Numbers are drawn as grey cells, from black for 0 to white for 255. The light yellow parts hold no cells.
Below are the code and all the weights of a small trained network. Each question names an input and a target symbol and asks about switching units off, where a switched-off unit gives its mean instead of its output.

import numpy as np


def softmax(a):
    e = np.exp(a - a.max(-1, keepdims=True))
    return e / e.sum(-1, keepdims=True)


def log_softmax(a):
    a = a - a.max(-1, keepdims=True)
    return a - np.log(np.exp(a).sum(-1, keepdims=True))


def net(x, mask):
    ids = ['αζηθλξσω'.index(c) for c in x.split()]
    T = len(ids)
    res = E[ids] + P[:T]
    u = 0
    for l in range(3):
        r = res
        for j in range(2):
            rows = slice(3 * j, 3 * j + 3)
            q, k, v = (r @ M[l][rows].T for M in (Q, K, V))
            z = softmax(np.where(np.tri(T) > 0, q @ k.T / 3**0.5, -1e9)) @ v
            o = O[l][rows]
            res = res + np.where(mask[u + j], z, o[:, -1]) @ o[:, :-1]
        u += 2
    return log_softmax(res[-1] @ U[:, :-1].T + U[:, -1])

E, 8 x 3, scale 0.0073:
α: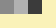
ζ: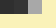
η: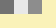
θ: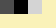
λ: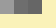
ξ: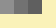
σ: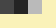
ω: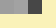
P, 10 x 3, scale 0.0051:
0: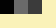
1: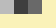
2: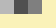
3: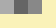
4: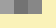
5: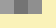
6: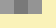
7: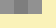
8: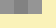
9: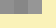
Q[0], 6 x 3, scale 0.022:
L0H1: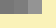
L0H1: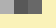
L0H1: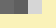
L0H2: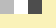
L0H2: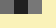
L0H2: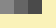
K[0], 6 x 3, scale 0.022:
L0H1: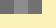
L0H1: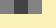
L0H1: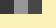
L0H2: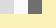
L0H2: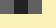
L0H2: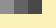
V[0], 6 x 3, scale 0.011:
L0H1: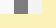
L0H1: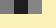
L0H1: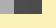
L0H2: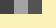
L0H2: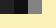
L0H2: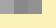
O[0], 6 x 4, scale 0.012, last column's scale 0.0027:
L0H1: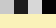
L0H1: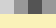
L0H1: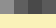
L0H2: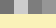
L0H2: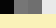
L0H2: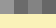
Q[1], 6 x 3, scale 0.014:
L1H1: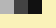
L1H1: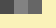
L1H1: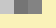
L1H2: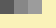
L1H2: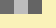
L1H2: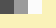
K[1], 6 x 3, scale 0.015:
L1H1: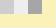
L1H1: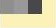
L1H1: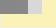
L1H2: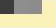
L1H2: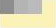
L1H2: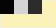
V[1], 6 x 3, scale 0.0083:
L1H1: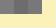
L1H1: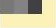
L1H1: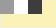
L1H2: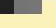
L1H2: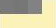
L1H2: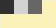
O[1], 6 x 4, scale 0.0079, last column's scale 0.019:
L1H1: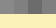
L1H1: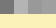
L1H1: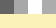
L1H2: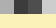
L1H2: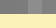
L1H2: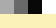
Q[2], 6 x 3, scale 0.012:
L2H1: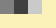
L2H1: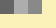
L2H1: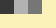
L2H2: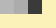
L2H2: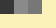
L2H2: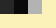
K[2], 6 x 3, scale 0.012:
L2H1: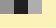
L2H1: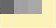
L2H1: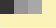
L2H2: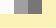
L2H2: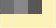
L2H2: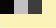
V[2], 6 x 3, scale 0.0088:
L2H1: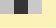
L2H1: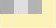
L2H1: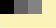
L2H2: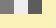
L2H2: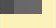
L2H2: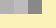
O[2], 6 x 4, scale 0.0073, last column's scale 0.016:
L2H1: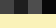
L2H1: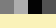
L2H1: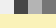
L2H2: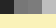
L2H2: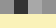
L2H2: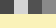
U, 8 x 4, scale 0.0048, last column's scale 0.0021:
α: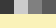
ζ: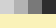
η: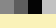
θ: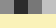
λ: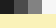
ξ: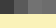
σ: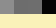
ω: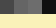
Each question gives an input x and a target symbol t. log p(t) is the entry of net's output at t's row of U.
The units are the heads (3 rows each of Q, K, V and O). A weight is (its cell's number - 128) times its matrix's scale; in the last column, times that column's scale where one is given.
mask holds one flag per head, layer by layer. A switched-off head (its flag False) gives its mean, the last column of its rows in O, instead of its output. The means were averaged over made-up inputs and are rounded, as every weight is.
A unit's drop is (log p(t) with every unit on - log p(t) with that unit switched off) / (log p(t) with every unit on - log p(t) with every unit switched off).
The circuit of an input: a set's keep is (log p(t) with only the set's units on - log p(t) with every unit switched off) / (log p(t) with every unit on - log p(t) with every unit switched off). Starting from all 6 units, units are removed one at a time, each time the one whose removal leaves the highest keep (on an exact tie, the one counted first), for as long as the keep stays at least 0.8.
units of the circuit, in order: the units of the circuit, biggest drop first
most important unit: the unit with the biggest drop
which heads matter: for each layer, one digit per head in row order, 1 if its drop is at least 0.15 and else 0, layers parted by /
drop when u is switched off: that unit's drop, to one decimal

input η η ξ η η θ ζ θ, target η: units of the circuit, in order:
[L0H1; L1H1; L0H2; L1H2]
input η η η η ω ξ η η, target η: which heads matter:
11 / 11 / 10
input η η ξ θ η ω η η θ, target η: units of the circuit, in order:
[L1H1; L0H2; L0H1; L1H2]
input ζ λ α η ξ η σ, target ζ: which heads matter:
11 / 01 / 10
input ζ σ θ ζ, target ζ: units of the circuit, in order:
[L2H1; L0H1]
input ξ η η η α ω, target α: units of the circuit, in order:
[L1H2; L0H2]
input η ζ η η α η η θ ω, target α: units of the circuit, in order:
[L1H2; L0H2; L2H2]
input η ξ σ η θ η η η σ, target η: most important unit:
L1H1
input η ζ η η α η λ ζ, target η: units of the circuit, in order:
[L1H1; L0H2; L1H2; L0H1]
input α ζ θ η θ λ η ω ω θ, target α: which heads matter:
11 / 11 / 11
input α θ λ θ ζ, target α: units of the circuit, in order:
[L0H1; L1H1]
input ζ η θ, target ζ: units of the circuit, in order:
[L2H1; L0H1]
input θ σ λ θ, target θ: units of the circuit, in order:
[L0H2; L2H1; L2H2]
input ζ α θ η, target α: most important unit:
L1H2
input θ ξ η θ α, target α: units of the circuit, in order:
[L1H2; L0H2; L2H2]
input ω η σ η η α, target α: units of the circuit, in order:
[L1H2; L0H2]
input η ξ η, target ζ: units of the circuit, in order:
[L0H1; L2H1]
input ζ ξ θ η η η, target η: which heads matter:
11 / 01 / 10
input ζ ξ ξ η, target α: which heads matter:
01 / 01 / 01
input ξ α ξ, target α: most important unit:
L1H2
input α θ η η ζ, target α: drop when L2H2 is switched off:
0.2
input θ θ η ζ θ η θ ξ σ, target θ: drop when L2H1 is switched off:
0.5
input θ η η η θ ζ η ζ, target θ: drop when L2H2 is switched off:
0.4
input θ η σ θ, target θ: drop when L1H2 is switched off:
0.2
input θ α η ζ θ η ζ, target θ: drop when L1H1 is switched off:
0.0
